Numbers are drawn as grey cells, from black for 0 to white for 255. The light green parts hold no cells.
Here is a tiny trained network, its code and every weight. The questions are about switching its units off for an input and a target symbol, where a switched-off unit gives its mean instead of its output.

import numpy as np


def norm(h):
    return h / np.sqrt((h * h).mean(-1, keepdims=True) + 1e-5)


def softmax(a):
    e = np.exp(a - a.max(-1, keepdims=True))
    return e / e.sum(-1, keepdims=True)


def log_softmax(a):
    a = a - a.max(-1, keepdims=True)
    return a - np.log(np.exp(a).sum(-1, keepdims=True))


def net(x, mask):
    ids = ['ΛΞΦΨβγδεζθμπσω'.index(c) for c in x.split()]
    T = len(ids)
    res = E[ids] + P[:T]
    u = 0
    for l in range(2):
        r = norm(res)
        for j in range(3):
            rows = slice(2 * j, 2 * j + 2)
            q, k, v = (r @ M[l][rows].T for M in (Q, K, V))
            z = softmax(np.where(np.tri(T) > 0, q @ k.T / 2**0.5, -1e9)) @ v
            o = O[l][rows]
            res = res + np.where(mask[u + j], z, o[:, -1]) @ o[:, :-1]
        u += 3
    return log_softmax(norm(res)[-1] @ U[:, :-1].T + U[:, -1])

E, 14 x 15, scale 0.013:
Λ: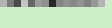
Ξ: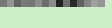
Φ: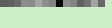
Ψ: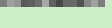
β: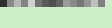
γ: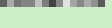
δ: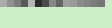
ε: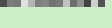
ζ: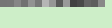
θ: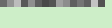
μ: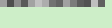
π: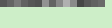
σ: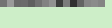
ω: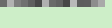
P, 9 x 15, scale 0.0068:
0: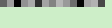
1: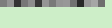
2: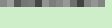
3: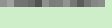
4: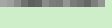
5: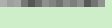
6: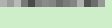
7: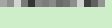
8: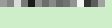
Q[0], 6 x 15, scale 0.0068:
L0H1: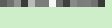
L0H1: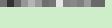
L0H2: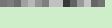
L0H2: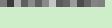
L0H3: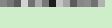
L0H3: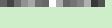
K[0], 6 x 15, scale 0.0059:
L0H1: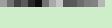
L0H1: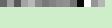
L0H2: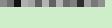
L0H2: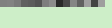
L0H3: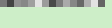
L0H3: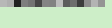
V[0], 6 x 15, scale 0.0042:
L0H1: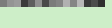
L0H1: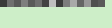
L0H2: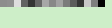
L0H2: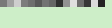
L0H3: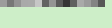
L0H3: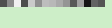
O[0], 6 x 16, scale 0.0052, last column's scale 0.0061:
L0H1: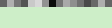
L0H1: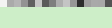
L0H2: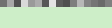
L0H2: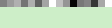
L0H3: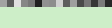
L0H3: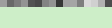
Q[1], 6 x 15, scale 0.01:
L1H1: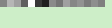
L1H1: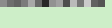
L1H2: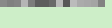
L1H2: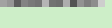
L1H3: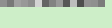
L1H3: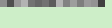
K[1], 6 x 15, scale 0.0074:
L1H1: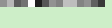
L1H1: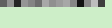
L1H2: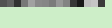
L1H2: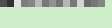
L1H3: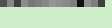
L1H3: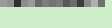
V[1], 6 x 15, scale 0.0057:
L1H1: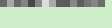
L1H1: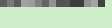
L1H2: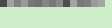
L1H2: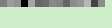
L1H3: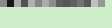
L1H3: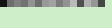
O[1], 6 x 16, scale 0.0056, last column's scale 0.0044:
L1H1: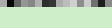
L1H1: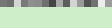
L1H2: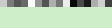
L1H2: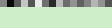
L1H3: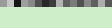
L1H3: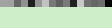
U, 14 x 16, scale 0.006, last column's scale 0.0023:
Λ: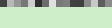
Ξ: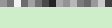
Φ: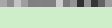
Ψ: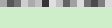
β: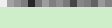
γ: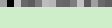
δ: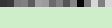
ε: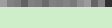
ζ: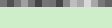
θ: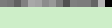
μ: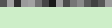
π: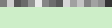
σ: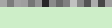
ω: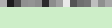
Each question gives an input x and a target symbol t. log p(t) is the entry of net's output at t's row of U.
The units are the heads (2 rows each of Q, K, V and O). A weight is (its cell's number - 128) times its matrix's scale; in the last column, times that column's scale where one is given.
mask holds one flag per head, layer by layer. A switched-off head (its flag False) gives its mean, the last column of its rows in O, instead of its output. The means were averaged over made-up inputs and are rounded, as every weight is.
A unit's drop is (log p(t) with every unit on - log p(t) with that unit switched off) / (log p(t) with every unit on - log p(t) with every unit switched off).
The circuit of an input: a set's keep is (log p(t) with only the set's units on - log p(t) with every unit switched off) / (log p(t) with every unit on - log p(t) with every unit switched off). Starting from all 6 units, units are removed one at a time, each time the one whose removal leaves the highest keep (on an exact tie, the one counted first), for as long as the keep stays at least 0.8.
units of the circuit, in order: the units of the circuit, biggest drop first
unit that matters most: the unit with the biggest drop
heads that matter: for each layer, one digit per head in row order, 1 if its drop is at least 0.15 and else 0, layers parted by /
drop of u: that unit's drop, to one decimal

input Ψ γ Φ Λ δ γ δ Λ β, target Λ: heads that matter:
000 / 100
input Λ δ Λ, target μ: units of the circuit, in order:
[L0H3]
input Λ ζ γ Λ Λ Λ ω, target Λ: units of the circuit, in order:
[L1H2 L1H1]
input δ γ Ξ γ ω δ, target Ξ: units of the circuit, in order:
[L1H2 L1H1]
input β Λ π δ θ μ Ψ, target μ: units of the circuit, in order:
[L1H3 L0H1]
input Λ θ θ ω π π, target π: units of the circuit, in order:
[L0H3 L0H1]
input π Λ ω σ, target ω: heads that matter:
000 / 110
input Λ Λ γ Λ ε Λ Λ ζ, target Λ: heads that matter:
000 / 101
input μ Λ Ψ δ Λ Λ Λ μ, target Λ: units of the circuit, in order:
[L1H3 L1H2]
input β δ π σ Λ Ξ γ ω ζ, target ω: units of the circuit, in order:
[L1H1 L1H2]
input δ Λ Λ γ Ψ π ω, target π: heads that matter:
101 / 100
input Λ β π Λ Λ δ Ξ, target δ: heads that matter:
000 / 010
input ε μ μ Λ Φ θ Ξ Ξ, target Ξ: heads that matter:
001 / 100
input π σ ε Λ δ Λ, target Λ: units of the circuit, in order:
[L1H2 L1H3]
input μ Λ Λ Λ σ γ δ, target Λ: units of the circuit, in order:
[L1H1]
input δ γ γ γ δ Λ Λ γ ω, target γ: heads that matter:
011 / 111
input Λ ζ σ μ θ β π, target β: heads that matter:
001 / 001
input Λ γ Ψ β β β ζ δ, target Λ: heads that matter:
101 / 101
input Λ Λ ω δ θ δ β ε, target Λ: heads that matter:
001 / 100
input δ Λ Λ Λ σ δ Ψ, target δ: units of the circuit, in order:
[L1H2]
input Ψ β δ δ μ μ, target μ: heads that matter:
100 / 011
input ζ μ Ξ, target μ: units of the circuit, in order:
[L1H3 L1H1]
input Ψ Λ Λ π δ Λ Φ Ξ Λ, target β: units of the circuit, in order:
[L1H1 L0H3]
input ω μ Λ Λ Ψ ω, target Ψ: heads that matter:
010 / 100
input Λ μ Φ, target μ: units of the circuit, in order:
[L1H3 L1H1]
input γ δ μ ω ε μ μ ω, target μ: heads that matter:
100 / 101
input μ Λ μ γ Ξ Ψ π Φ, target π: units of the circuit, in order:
[L0H1]
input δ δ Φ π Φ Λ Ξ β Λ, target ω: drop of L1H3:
0.3
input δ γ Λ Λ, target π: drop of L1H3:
0.3
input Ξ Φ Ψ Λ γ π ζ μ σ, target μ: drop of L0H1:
0.3
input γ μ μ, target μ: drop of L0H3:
0.0
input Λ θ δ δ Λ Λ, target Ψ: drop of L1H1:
0.1
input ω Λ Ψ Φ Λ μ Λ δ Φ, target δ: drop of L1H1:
0.2
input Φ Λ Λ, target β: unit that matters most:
L0H1
